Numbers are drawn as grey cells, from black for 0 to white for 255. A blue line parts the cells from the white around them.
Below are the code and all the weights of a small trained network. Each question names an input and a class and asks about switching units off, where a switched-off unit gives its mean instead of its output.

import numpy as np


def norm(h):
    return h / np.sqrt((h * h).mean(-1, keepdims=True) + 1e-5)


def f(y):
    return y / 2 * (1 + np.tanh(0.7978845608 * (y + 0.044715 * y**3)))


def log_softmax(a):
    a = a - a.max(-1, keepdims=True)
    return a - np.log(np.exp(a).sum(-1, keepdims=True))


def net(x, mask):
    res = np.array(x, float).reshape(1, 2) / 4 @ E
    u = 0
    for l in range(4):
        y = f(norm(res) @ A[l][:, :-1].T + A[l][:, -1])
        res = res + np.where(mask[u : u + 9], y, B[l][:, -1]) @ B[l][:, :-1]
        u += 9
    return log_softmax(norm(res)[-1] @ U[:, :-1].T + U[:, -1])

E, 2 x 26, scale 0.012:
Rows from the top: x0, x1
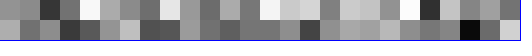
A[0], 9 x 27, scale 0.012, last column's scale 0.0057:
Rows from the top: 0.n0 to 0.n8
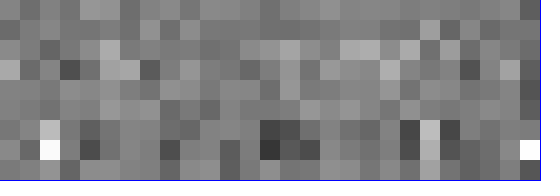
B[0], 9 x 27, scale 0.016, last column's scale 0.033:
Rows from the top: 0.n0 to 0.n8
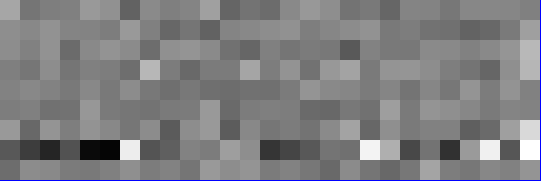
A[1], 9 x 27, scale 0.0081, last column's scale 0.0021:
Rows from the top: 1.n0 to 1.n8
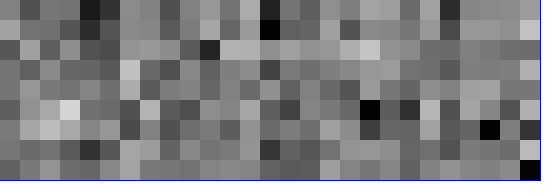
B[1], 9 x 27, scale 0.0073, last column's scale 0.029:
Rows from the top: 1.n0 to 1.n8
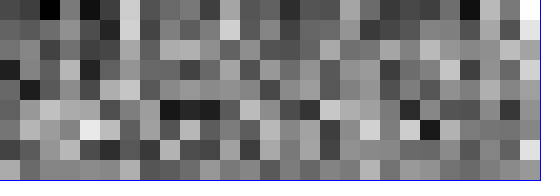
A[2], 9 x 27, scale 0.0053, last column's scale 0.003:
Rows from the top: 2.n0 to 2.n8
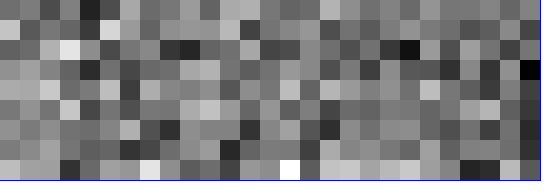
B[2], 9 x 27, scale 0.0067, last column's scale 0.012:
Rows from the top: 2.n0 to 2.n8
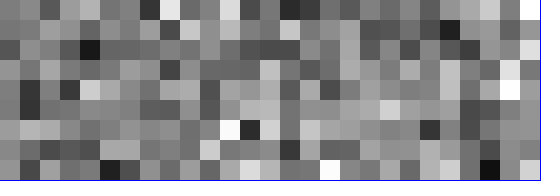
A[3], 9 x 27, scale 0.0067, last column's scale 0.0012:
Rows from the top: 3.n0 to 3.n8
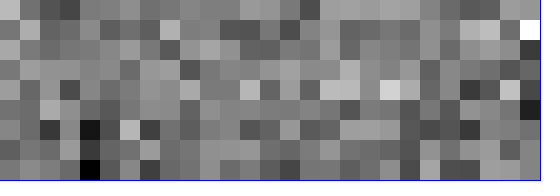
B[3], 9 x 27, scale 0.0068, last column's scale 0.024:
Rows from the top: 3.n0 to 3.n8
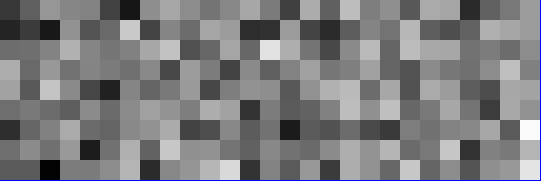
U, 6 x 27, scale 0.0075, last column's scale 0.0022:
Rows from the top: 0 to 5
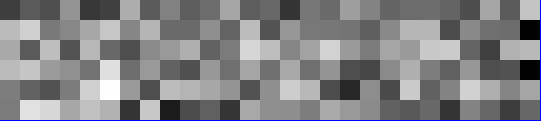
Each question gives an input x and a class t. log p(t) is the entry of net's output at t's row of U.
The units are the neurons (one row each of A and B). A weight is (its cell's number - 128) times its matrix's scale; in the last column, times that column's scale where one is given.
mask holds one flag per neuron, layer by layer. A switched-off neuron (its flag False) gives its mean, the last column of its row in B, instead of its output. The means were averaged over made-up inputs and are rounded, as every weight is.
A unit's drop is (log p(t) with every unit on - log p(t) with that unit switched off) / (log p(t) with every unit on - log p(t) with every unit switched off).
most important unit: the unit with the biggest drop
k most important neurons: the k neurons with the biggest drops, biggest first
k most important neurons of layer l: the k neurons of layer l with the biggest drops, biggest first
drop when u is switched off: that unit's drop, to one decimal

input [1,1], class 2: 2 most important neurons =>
(0.n7; 1.n0)
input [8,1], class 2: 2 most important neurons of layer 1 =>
(1.n0; 1.n1)
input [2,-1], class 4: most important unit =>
0.n3
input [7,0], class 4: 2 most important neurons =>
(0.n6; 0.n3)
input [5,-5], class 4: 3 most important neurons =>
(0.n7; 1.n0; 0.n6)
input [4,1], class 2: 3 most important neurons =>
(0.n7; 1.n0; 1.n1)
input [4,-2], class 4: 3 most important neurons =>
(0.n3; 0.n6; 0.n7)
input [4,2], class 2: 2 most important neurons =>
(0.n7; 1.n0)
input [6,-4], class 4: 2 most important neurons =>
(0.n7; 0.n6)
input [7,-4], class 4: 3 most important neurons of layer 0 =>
(0.n7; 0.n6; 0.n3)
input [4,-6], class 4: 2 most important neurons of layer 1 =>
(1.n0; 1.n1)
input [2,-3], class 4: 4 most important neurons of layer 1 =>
(1.n0; 1.n1; 1.n3; 1.n7)
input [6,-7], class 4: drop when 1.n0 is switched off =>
0.2
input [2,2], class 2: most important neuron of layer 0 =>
(0.n7)
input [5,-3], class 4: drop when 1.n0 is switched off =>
0.2
